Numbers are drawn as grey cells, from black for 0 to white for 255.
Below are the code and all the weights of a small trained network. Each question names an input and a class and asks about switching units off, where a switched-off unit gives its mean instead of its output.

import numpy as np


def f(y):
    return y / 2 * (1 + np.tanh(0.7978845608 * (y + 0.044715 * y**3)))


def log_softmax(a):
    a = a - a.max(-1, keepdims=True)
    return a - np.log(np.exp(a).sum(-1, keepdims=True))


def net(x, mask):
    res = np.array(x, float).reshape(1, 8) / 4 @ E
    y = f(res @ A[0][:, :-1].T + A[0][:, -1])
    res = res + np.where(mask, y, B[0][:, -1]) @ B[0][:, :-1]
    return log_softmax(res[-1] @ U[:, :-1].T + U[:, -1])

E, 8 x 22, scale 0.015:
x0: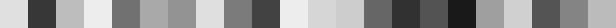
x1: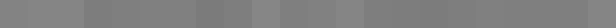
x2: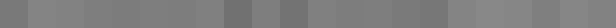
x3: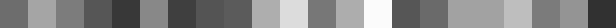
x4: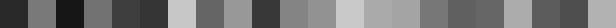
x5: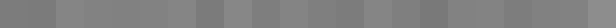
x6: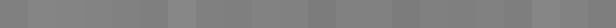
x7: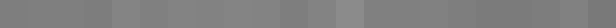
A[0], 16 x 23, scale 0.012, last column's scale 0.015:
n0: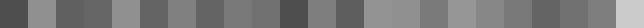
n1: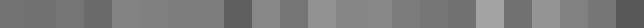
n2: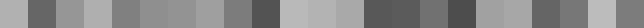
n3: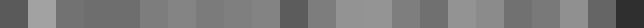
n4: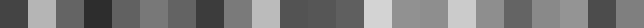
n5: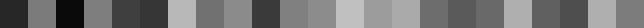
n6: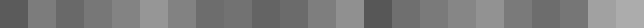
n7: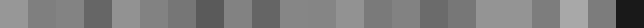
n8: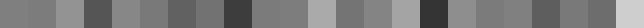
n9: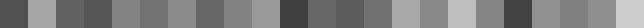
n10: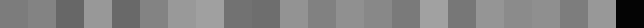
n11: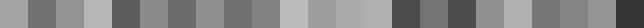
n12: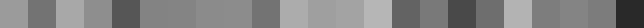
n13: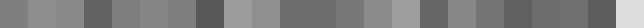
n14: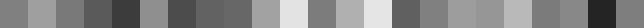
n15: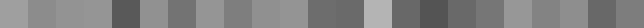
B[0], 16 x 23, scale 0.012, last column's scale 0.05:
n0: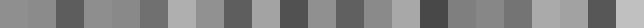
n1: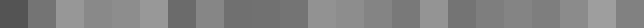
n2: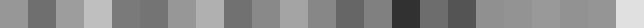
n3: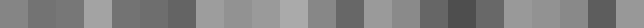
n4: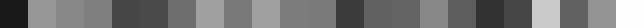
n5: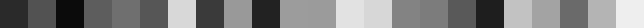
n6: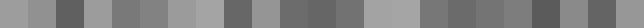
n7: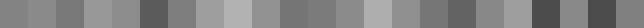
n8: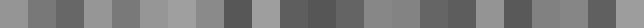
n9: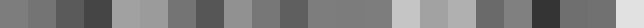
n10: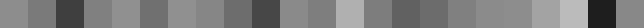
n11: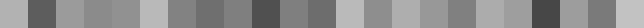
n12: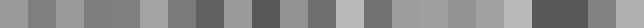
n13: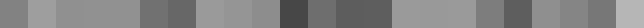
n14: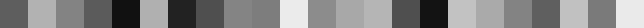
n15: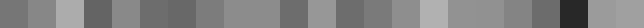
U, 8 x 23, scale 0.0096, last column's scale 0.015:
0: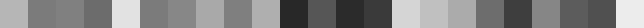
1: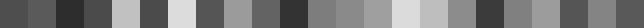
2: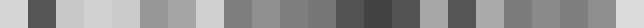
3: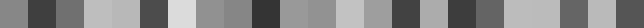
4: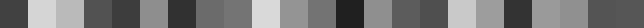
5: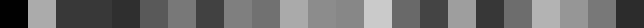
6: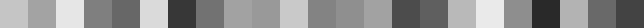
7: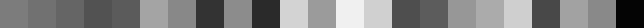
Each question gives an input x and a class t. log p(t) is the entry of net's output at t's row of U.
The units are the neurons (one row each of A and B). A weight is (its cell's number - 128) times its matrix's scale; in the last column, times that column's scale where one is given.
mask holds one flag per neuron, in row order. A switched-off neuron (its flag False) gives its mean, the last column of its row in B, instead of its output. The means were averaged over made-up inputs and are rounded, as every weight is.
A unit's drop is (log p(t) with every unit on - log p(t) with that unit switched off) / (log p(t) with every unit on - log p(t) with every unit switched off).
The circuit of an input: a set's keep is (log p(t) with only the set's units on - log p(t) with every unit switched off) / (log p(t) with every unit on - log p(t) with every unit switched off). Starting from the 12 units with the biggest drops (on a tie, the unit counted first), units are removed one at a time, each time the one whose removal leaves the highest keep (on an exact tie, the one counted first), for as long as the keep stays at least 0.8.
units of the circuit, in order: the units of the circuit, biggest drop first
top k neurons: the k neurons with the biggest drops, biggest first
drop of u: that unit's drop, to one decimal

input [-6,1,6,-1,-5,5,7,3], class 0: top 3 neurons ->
n14, n5, n9
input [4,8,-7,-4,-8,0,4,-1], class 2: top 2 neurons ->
n5, n14
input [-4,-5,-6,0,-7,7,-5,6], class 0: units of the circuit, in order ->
n14, n5
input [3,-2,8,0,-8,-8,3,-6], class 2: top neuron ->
n14
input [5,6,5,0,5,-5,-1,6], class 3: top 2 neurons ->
n14, n2
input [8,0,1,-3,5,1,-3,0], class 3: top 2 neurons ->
n14, n2
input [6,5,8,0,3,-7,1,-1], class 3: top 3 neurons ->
n14, n2, n9
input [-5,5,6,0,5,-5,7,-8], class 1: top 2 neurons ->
n14, n9
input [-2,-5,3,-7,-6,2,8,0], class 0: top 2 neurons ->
n5, n14
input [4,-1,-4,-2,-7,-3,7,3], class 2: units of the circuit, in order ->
n14, n5
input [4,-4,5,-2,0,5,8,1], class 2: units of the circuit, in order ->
n5, n14
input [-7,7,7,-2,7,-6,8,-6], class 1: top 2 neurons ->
n14, n9
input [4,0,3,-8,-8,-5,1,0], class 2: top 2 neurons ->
n5, n14
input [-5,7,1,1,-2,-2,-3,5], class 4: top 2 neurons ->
n5, n4
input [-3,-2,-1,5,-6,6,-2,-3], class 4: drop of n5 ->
0.8
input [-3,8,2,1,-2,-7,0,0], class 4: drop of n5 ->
1.1
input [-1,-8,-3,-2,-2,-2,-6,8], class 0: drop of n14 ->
0.4
